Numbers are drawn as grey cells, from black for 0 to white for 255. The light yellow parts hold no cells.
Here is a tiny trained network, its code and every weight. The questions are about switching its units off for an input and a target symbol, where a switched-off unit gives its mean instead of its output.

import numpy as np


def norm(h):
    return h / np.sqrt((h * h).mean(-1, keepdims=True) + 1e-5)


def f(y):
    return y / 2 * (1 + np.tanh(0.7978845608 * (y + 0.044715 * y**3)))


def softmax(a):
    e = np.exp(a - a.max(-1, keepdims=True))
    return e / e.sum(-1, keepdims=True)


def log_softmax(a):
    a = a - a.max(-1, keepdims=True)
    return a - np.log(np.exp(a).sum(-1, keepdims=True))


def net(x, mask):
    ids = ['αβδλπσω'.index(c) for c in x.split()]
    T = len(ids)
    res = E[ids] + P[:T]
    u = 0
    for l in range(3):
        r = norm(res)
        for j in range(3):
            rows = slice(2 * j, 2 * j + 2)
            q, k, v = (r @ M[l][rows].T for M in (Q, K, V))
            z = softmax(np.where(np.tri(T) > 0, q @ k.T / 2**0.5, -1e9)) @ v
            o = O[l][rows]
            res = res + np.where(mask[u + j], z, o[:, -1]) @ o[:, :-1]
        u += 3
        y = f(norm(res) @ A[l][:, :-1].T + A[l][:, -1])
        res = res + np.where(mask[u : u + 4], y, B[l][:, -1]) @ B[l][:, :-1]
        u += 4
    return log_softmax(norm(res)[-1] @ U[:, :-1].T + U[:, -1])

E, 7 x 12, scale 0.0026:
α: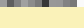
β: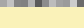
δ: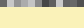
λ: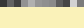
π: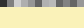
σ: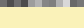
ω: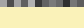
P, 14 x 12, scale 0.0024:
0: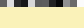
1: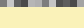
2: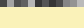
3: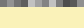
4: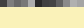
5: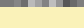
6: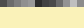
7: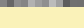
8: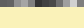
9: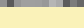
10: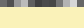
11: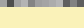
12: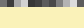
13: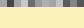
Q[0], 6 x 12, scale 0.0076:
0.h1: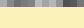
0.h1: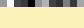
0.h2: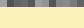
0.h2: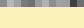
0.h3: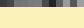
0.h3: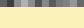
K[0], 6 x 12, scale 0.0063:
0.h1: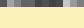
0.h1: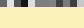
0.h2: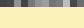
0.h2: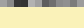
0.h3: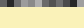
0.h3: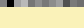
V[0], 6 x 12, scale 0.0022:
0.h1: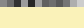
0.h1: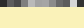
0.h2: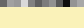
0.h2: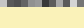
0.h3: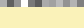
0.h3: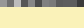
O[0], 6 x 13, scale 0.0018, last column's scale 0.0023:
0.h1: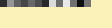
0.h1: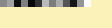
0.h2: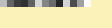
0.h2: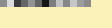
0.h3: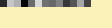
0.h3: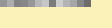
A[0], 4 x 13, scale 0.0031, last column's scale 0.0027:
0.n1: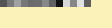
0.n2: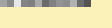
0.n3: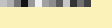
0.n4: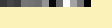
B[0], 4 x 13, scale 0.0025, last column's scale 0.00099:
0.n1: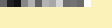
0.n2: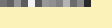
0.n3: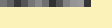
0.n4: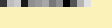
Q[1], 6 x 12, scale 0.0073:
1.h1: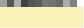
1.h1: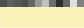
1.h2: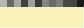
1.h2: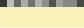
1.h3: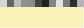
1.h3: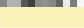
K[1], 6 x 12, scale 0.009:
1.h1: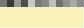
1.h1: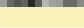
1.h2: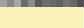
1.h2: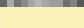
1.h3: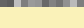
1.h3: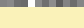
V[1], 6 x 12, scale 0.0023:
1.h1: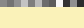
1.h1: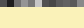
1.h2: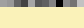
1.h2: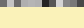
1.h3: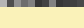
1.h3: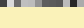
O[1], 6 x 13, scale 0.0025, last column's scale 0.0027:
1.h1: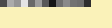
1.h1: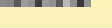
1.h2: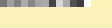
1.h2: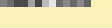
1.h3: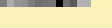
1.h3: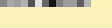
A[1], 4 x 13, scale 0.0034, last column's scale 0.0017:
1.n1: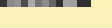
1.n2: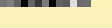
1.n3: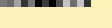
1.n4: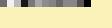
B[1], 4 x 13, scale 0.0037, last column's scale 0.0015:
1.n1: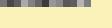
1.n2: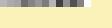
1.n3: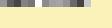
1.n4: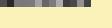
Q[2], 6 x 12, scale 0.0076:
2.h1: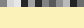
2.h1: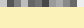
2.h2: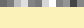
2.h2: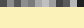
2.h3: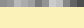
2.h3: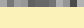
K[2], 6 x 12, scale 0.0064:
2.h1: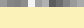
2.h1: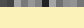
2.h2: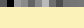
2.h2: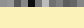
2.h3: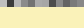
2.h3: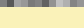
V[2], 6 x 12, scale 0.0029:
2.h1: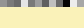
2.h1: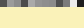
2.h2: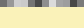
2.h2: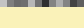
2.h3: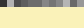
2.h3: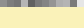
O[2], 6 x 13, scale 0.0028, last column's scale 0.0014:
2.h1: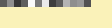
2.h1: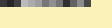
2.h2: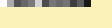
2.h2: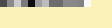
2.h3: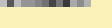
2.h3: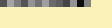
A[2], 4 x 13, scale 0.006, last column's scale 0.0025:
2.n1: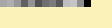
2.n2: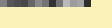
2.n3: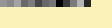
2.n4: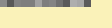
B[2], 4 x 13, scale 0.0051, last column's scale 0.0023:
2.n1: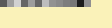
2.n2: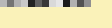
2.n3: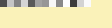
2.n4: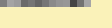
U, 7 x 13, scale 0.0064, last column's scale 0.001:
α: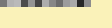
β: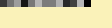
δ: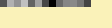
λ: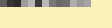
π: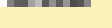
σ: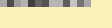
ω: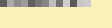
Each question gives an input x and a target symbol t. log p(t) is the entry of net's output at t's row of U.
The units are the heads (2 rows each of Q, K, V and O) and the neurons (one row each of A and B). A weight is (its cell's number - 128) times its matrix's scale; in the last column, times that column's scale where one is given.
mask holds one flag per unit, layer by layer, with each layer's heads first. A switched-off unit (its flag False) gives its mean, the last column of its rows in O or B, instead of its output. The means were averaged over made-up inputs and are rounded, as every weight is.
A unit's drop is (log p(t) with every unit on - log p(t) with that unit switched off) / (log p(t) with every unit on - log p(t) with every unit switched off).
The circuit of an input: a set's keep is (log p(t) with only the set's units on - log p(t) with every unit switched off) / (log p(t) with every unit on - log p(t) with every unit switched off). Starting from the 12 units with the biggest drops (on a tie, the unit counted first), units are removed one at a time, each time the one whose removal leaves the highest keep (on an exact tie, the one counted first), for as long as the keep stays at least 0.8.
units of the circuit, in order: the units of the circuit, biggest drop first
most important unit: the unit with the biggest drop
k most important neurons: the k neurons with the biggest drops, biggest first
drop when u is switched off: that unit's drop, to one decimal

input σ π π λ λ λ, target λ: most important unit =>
0.h1
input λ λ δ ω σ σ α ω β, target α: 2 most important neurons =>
(2.n1; 2.n3)
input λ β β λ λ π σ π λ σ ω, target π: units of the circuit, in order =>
(1.n3; 1.n2)
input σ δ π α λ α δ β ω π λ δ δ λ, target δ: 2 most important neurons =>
(2.n3; 0.n1)
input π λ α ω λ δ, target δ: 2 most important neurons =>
(2.n3; 0.n4)
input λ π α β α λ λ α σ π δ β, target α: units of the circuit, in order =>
(2.n3; 2.h3)
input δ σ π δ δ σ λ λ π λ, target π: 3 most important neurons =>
(2.n3; 0.n4; 2.n4)
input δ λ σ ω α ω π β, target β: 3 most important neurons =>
(1.n4; 2.n3; 0.n1)
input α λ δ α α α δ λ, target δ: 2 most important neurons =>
(2.n3; 2.n2)
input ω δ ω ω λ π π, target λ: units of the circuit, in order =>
(0.n1; 2.n3)
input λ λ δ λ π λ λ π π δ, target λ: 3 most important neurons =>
(1.n3; 1.n2; 2.n3)
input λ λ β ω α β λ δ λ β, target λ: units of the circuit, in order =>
(2.n3; 2.h1; 2.h2)
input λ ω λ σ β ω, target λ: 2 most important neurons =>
(2.n3; 1.n3)
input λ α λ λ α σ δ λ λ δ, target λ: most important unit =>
1.h2
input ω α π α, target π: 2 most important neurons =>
(0.n1; 2.n3)
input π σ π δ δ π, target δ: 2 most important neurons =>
(2.n3; 1.n2)
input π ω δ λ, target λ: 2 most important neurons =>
(2.n3; 1.n2)
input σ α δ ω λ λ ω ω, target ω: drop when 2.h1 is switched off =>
0.0
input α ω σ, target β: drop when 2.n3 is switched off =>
0.2
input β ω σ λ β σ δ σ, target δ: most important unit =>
0.h2
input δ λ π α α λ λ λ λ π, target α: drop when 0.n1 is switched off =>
0.3
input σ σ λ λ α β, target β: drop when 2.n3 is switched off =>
0.2
